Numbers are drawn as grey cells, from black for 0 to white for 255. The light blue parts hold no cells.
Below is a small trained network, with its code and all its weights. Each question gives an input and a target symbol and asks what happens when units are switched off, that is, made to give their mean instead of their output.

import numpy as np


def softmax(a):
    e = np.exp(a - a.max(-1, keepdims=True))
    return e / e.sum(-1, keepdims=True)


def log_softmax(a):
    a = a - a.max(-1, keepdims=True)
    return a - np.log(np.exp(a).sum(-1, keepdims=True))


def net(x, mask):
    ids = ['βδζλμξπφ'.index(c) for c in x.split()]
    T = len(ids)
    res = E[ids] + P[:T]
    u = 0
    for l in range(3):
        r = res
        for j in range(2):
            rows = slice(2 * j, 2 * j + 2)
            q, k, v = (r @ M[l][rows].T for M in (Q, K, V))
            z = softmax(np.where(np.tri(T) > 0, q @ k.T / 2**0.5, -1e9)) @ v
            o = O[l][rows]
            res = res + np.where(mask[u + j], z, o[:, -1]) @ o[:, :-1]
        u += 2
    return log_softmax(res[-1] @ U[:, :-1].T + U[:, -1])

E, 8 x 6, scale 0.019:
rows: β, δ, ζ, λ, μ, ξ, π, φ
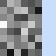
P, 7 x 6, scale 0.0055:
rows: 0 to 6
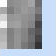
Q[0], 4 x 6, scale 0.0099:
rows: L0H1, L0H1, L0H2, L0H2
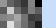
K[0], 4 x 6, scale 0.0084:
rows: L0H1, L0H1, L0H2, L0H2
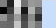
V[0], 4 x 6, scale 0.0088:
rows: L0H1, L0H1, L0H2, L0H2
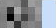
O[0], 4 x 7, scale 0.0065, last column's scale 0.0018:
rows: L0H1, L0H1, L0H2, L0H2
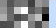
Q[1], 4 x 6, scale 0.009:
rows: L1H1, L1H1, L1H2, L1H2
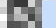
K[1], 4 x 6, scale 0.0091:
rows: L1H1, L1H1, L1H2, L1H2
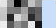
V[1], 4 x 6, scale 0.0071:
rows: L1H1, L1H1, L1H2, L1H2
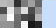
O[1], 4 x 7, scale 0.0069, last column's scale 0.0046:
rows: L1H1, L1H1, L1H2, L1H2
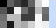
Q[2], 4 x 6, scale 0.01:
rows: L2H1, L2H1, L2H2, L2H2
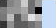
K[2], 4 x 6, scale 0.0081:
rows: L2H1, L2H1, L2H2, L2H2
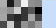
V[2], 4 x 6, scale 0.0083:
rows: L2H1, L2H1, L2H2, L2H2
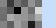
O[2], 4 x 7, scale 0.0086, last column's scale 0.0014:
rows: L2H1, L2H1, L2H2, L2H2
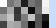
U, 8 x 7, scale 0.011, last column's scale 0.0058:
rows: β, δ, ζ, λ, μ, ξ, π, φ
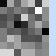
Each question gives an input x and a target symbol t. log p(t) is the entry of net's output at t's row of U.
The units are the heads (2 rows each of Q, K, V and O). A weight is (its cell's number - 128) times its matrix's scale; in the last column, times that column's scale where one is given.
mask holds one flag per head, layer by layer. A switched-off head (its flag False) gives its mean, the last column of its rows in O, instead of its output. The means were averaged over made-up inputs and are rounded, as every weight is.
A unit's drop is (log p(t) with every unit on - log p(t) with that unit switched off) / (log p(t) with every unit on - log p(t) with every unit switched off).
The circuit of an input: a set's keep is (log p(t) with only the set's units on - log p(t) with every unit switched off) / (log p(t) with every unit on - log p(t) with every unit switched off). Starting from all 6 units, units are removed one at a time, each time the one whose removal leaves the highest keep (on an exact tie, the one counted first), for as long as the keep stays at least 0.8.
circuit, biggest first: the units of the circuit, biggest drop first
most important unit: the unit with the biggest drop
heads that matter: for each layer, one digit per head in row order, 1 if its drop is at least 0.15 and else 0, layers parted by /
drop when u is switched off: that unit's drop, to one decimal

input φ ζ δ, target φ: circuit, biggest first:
[L0H2, L1H1]
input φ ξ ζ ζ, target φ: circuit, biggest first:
[L0H1, L1H1]
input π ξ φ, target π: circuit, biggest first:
[L0H1, L1H1]
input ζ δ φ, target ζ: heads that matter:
11 / 11 / 10
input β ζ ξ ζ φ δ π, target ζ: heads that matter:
11 / 01 / 01
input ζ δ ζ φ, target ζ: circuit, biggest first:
[L0H1, L1H2]
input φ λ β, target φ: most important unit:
L0H2
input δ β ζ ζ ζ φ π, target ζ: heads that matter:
11 / 11 / 01
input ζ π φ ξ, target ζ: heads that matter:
11 / 01 / 01
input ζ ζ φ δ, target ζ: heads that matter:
11 / 11 / 11
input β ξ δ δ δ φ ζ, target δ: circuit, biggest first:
[L0H1, L0H2, L1H2]
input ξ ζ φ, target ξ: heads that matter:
01 / 11 / 01
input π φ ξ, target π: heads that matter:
10 / 11 / 11
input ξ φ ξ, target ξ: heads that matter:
11 / 11 / 01
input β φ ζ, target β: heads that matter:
11 / 01 / 10
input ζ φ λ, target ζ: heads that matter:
10 / 01 / 11
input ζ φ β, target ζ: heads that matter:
11 / 11 / 11
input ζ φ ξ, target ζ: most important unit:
L0H2
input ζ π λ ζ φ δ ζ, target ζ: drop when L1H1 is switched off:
0.1
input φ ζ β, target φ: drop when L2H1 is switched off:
0.0
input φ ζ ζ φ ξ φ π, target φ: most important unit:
L0H1
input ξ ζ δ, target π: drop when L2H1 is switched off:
0.4
